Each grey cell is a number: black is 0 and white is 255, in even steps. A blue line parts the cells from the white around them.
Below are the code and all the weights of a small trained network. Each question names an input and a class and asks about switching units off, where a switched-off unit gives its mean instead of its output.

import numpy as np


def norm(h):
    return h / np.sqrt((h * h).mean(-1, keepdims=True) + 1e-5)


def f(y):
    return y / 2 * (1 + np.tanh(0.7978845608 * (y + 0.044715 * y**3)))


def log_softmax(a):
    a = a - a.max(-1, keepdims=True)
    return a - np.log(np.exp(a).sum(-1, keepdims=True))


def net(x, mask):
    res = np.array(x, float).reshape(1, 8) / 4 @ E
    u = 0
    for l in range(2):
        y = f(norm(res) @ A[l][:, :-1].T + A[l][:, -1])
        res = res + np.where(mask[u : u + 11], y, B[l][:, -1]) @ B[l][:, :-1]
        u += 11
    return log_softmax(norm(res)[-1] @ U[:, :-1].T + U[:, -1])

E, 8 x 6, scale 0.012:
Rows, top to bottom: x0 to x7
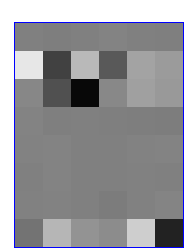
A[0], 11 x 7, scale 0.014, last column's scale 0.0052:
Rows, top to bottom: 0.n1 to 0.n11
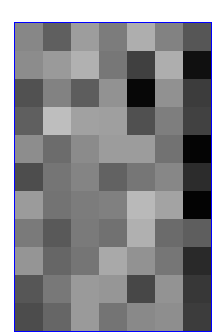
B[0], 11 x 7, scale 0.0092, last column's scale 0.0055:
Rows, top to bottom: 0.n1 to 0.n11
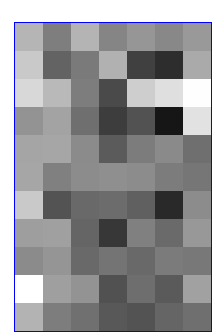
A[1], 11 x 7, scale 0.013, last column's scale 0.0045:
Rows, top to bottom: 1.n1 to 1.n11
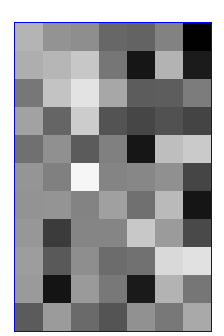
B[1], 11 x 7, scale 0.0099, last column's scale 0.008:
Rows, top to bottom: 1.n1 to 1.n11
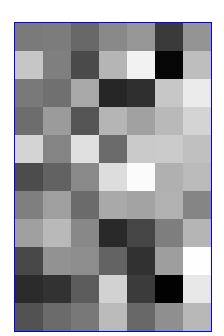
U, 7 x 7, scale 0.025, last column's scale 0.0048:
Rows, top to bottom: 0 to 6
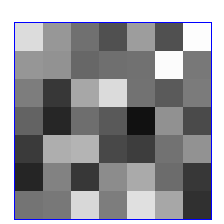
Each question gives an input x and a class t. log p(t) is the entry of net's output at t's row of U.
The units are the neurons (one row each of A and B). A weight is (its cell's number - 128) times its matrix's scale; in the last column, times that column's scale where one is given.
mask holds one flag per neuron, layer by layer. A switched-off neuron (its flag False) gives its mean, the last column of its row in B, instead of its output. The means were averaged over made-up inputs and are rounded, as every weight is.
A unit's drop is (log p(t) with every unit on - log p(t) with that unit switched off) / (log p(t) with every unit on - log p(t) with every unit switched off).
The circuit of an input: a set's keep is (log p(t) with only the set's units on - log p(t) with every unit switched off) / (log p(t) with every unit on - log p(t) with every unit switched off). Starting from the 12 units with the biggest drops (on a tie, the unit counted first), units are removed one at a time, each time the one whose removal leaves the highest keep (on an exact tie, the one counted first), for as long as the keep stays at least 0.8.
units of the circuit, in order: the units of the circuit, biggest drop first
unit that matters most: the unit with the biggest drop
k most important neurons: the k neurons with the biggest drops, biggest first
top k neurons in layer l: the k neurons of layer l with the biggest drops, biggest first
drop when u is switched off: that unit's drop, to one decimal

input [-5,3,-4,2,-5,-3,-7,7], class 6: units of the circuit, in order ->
[1.n6]
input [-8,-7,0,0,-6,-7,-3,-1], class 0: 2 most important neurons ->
[0.n3 0.n4]
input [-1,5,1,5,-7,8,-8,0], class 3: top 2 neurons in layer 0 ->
[0.n3 0.n4]
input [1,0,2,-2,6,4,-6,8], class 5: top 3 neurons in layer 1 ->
[1.n5 1.n11 1.n8]
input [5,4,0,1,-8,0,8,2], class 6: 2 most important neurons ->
[1.n6 0.n1]
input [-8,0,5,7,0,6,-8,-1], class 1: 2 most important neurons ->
[1.n10 1.n5]
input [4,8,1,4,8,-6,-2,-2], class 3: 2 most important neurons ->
[1.n9 1.n8]
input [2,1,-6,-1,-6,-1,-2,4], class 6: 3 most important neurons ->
[1.n6 1.n9 1.n10]
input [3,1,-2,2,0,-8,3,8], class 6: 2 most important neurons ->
[1.n9 1.n10]
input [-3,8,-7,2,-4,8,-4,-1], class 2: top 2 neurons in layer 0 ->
[0.n3 0.n2]
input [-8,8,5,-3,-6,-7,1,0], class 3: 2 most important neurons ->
[0.n3 1.n2]
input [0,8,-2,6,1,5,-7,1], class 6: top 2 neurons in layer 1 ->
[1.n6 1.n8]
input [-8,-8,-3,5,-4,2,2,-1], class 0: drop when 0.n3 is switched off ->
0.2
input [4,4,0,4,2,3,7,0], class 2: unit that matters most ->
0.n3
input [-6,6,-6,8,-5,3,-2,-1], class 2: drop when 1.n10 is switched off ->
0.2
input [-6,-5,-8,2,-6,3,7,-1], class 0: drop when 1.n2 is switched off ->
0.1
